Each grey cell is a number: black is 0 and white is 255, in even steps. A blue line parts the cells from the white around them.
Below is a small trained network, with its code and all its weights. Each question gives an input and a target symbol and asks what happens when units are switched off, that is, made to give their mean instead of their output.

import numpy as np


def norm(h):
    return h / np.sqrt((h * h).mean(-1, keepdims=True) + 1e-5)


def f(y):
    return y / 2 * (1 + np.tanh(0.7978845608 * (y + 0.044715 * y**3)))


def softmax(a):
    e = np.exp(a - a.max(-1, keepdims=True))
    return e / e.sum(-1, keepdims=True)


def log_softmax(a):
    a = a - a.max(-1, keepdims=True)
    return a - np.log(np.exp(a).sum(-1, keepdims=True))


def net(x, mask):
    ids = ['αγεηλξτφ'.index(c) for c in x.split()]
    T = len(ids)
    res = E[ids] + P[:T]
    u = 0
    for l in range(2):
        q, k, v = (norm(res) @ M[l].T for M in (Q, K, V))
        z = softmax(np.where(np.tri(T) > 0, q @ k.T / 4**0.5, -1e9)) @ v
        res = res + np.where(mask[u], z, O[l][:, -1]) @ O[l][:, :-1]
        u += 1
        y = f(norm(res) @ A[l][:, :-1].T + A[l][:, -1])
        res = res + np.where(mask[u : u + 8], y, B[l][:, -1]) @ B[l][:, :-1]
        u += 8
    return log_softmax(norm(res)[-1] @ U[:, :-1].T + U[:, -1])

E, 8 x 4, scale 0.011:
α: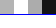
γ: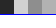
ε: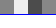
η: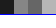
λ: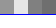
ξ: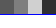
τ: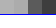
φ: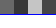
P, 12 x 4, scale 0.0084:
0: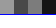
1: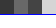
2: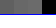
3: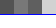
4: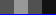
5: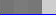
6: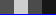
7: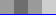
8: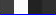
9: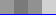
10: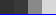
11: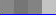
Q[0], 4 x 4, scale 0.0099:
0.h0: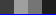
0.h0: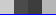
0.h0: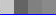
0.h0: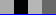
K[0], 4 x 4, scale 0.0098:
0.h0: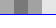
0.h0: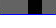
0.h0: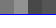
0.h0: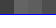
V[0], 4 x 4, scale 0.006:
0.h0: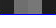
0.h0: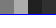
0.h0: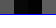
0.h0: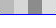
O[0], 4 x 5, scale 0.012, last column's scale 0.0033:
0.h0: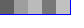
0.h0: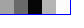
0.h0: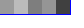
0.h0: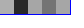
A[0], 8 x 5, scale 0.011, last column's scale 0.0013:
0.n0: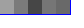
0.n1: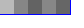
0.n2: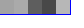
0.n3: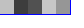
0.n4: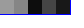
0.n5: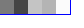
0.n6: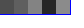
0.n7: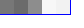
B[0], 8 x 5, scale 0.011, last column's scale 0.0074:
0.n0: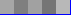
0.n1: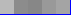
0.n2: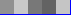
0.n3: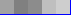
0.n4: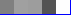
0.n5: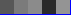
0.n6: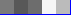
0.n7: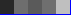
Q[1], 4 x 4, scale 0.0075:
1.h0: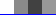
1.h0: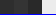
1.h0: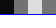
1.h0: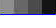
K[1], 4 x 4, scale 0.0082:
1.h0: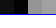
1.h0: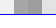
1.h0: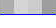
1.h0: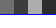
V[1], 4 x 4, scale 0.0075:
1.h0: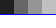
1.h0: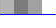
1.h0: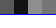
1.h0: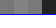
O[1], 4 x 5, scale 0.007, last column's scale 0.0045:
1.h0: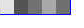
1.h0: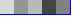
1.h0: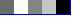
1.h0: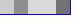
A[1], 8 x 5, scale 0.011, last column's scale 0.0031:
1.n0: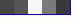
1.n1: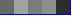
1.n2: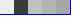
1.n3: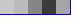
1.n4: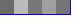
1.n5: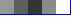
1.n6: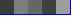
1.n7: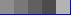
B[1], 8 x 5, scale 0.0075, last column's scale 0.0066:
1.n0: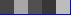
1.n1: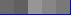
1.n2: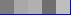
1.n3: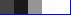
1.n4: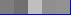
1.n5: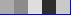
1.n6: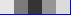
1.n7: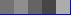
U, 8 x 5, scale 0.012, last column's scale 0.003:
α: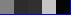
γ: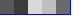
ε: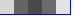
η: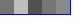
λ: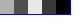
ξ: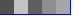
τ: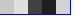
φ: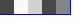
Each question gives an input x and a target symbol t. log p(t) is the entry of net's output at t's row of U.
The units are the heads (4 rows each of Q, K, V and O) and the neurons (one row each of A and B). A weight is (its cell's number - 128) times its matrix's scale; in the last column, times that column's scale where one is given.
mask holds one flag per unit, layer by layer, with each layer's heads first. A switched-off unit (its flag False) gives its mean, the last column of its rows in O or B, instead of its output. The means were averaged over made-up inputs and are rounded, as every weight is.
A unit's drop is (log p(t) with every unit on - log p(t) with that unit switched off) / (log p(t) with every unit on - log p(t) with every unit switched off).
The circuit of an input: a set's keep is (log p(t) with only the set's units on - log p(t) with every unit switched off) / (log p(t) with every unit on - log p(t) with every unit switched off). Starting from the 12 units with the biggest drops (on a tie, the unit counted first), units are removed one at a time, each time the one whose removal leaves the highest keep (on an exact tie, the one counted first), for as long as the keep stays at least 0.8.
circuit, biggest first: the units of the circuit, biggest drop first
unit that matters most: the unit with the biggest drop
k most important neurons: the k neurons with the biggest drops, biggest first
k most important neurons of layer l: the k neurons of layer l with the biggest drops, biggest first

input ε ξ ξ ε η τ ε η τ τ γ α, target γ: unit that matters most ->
1.n3
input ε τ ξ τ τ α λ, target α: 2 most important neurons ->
1.n3; 0.n4
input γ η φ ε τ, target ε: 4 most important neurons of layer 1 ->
1.n3; 1.n0; 1.n2; 1.n5
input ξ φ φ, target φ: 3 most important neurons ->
1.n3; 0.n7; 1.n0
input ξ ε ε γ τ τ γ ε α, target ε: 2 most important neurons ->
1.n3; 0.n2
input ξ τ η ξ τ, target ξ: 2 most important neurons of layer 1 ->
1.n3; 1.n5
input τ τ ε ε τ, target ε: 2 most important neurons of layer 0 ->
0.n2; 0.n6
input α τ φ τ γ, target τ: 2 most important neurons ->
1.n3; 1.n6
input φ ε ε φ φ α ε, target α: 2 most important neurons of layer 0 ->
0.n7; 0.n6
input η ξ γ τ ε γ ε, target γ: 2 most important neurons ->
1.n3; 0.n7
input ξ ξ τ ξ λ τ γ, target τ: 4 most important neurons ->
1.n3; 1.n6; 0.n3; 0.n4
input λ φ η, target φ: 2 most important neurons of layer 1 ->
1.n3; 1.n4
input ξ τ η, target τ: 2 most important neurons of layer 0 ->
0.n3; 0.n7
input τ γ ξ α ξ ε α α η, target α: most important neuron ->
0.n6
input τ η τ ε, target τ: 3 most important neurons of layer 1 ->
1.n3; 1.n5; 1.n6
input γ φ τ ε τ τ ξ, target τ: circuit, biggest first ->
1.n3; 1.n6; 0.h0; 0.n6
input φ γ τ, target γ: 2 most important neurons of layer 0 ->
0.n6; 0.n7
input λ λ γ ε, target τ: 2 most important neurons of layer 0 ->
0.n7; 0.n2
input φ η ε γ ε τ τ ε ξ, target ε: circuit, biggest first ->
0.h0; 0.n6; 1.n3
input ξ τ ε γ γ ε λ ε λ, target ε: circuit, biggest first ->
0.h0
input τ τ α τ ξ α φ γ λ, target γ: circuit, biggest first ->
0.h0; 0.n6
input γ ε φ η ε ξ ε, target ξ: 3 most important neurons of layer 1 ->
1.n3; 1.n5; 1.n2
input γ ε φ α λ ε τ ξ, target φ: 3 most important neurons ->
1.n0; 1.n3; 0.n7
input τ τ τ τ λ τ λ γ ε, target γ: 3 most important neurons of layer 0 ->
0.n7; 0.n6; 0.n5
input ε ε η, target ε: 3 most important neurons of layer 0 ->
0.n1; 0.n2; 0.n6
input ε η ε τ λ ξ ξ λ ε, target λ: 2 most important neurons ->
0.n6; 1.n5
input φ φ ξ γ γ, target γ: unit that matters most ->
0.h0
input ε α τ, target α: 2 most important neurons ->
1.n3; 0.n4
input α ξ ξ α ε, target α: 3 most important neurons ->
1.n3; 0.n4; 0.n7
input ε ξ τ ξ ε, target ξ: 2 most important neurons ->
1.n5; 1.n3
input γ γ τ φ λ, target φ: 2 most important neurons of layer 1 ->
1.n6; 1.n4
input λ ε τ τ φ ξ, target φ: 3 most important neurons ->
1.n3; 1.n0; 0.n7
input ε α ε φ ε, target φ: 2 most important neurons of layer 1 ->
1.n4; 1.n6
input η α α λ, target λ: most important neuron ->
0.n3
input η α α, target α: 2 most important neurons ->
1.n3; 0.n6
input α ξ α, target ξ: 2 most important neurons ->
1.n3; 1.n5
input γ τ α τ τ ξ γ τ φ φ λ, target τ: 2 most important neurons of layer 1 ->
1.n3; 1.n6
